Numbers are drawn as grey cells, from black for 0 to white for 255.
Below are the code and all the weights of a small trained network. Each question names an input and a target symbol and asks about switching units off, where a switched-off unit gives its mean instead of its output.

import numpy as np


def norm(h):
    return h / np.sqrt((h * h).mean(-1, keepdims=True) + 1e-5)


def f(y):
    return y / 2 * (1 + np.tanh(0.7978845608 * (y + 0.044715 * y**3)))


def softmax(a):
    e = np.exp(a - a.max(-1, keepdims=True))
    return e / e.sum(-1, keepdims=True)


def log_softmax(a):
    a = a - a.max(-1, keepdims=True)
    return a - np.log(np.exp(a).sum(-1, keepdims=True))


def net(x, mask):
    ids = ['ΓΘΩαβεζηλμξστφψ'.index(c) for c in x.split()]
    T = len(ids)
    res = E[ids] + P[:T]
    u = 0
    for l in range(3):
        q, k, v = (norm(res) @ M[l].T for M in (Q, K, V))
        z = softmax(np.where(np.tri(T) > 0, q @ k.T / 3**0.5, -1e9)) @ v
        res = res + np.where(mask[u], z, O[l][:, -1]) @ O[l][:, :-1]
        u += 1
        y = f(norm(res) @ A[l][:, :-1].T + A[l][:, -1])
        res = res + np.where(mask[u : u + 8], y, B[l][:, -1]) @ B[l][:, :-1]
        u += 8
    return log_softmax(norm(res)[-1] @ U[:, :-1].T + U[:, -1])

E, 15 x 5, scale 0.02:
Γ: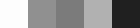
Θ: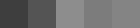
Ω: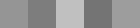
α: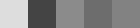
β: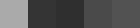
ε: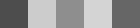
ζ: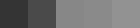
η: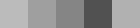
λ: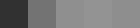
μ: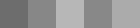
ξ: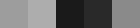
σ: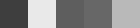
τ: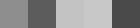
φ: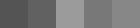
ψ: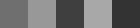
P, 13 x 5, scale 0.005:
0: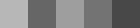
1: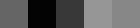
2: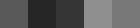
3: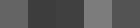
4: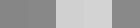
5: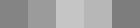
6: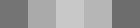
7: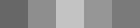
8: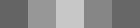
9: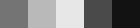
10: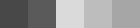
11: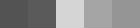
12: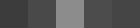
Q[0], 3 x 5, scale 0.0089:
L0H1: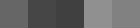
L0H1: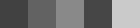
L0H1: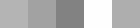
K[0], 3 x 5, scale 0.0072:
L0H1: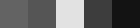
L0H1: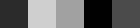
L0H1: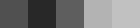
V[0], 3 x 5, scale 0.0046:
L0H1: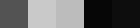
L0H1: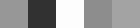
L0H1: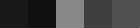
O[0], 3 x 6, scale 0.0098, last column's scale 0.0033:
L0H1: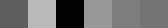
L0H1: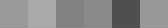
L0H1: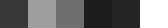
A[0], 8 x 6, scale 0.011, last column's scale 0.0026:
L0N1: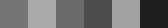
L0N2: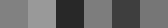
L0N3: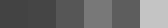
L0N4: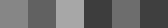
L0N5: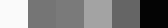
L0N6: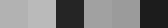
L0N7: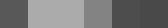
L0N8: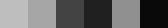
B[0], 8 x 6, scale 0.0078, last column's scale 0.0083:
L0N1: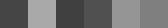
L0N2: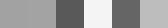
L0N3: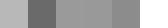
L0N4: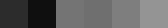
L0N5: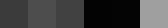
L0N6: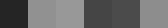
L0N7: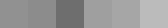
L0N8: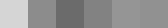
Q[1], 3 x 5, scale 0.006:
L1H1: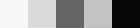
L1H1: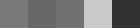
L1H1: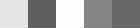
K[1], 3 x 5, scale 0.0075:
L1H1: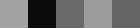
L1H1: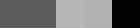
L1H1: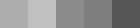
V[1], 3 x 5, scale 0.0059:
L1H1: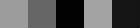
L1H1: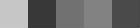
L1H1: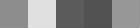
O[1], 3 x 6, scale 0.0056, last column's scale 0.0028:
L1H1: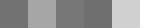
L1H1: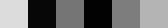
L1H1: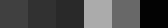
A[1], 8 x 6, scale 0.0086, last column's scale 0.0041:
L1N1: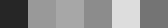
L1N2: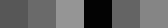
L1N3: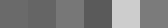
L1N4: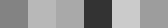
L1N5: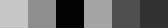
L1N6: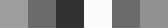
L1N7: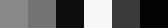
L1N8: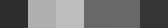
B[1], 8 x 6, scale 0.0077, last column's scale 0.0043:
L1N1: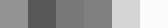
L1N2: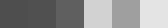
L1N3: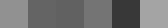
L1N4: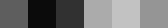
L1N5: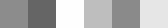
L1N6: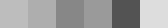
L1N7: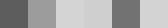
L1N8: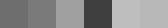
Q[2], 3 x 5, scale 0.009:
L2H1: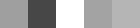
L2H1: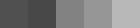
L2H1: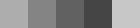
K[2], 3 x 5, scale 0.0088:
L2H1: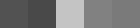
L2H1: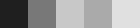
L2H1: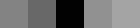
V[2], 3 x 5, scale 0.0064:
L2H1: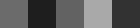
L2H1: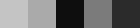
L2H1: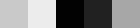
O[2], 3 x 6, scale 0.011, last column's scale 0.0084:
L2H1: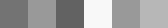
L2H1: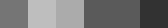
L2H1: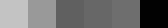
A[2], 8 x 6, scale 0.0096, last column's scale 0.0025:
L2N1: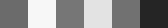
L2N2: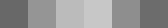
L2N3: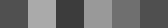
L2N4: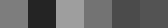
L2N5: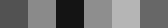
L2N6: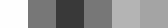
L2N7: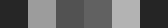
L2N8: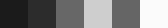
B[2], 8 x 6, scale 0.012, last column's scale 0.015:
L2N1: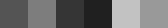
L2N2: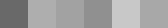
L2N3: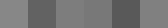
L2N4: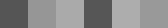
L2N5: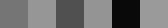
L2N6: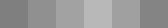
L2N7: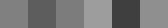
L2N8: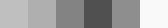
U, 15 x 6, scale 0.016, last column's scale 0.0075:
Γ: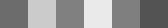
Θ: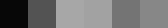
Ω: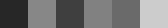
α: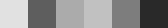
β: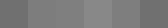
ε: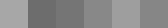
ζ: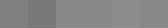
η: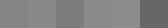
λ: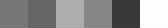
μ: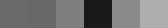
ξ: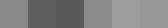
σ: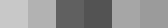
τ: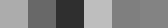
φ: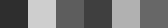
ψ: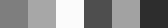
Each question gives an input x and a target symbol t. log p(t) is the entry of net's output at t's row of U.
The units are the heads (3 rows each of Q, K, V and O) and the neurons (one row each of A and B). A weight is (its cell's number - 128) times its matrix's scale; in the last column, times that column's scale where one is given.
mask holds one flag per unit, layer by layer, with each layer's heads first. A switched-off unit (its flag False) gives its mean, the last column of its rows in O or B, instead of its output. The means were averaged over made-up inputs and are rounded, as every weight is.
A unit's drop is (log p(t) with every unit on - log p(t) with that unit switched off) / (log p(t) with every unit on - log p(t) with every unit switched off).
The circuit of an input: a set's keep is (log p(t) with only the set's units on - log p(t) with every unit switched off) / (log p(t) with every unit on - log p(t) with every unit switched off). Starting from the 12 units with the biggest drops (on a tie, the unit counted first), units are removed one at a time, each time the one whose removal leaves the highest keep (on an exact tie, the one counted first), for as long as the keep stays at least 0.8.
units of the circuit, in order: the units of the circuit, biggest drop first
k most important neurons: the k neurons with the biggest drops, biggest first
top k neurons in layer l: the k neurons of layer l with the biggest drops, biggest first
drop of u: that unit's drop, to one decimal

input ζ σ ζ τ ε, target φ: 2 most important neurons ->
[L2N1 L1N5]
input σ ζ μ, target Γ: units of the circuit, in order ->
[L1H1]
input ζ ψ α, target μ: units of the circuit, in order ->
[L0N5 L2N4]
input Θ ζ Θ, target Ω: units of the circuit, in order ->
[L0H1 L1N5 L2N5]
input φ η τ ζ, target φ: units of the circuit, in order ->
[L0H1 L2N8]
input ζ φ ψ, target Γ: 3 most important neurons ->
[L0N2 L1N5 L2N1]
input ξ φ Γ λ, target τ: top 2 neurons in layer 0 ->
[L0N2 L0N6]
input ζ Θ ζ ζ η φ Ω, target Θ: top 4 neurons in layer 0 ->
[L0N3 L0N4 L0N2 L0N8]
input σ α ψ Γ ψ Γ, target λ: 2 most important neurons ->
[L0N5 L2N8]
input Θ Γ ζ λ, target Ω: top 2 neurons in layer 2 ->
[L2N5 L2N7]
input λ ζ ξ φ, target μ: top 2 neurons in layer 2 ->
[L2N8 L2N4]
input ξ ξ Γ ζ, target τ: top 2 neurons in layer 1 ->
[L1N5 L1N7]
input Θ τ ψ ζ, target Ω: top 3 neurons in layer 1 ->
[L1N2 L1N5 L1N7]
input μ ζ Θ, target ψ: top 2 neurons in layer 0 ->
[L0N3 L0N2]
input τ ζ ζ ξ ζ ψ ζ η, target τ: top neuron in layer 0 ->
[L0N8]
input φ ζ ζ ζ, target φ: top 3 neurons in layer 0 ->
[L0N2 L0N3 L0N5]
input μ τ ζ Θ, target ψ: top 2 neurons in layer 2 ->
[L2N8 L2N1]
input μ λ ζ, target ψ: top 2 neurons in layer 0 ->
[L0N3 L0N2]
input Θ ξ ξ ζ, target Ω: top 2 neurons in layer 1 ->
[L1N5 L1N2]
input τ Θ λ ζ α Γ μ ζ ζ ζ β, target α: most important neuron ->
[L0N2]
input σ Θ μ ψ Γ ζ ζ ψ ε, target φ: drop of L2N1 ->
0.5
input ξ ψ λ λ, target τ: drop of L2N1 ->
0.2
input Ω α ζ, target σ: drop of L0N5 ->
0.1
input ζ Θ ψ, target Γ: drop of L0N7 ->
0.0
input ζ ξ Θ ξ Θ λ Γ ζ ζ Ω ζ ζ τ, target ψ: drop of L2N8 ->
0.1
